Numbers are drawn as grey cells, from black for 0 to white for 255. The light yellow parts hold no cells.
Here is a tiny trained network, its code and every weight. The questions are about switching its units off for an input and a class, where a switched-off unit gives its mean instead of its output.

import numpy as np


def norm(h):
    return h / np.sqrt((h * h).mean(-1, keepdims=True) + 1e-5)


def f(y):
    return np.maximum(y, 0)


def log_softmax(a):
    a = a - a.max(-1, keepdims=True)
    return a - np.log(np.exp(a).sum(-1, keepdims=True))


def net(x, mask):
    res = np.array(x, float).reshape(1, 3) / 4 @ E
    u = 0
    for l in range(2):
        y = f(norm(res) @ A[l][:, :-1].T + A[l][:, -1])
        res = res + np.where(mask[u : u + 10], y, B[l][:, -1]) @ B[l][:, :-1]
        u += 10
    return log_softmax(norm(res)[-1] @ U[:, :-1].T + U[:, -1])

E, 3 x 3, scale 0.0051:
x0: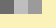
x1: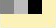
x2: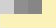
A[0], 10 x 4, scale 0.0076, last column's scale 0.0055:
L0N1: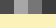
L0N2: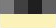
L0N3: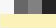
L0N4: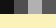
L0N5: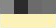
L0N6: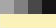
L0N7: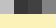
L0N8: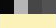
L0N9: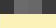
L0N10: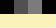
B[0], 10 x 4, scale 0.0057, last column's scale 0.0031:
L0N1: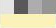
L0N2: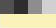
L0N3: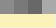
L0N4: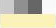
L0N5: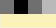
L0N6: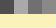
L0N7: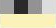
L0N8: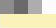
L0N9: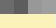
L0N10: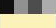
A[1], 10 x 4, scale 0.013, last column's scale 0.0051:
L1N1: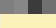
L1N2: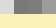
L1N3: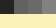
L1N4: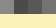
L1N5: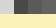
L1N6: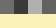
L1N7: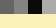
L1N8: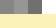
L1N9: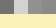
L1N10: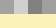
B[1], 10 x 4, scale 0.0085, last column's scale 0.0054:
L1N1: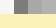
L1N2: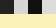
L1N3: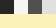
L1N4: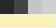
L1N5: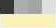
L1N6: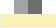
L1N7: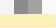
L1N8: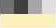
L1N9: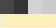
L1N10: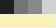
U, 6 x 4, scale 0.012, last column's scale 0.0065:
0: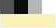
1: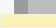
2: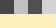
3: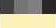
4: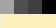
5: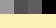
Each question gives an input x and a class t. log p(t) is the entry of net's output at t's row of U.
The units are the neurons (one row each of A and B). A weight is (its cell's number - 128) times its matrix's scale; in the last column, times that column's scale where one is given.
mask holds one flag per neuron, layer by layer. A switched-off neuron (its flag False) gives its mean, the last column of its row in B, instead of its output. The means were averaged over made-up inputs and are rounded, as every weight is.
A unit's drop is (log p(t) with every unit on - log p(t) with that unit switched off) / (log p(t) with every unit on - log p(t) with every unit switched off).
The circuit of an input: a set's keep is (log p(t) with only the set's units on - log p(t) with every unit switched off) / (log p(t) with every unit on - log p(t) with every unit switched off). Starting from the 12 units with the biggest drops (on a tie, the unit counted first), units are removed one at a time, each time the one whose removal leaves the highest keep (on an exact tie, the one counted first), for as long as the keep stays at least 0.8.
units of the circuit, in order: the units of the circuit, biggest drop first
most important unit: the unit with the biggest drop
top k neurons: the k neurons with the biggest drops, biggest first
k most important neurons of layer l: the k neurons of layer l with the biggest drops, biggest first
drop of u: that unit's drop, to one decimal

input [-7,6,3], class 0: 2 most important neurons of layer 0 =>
L0N7, L0N2
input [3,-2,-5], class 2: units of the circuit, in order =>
L1N3
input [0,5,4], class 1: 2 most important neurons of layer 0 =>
L0N4, L0N8
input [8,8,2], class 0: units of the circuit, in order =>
L1N9, L1N8, L1N3
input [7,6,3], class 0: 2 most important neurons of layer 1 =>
L1N9, L1N10
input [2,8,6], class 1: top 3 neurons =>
L1N7, L1N1, L1N3
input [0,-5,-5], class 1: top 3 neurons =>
L1N6, L0N4, L1N2
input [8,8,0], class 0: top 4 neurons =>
L1N9, L1N10, L1N6, L1N8
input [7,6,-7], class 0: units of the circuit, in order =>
L1N9, L1N2, L1N8
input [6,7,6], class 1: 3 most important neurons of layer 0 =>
L0N4, L0N8, L0N1
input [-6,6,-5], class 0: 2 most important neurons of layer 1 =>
L1N4, L1N2
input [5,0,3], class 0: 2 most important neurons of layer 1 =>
L1N9, L1N3
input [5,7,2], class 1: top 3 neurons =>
L1N7, L1N1, L1N4
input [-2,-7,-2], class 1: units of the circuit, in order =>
L1N6
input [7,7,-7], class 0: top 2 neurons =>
L1N9, L1N6
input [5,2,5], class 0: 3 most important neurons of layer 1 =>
L1N9, L1N3, L1N8
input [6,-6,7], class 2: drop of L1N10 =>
0.1
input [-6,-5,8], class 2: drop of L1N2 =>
1.0
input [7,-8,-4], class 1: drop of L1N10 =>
0.2
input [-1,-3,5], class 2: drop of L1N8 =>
0.0
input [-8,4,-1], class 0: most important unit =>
L1N4
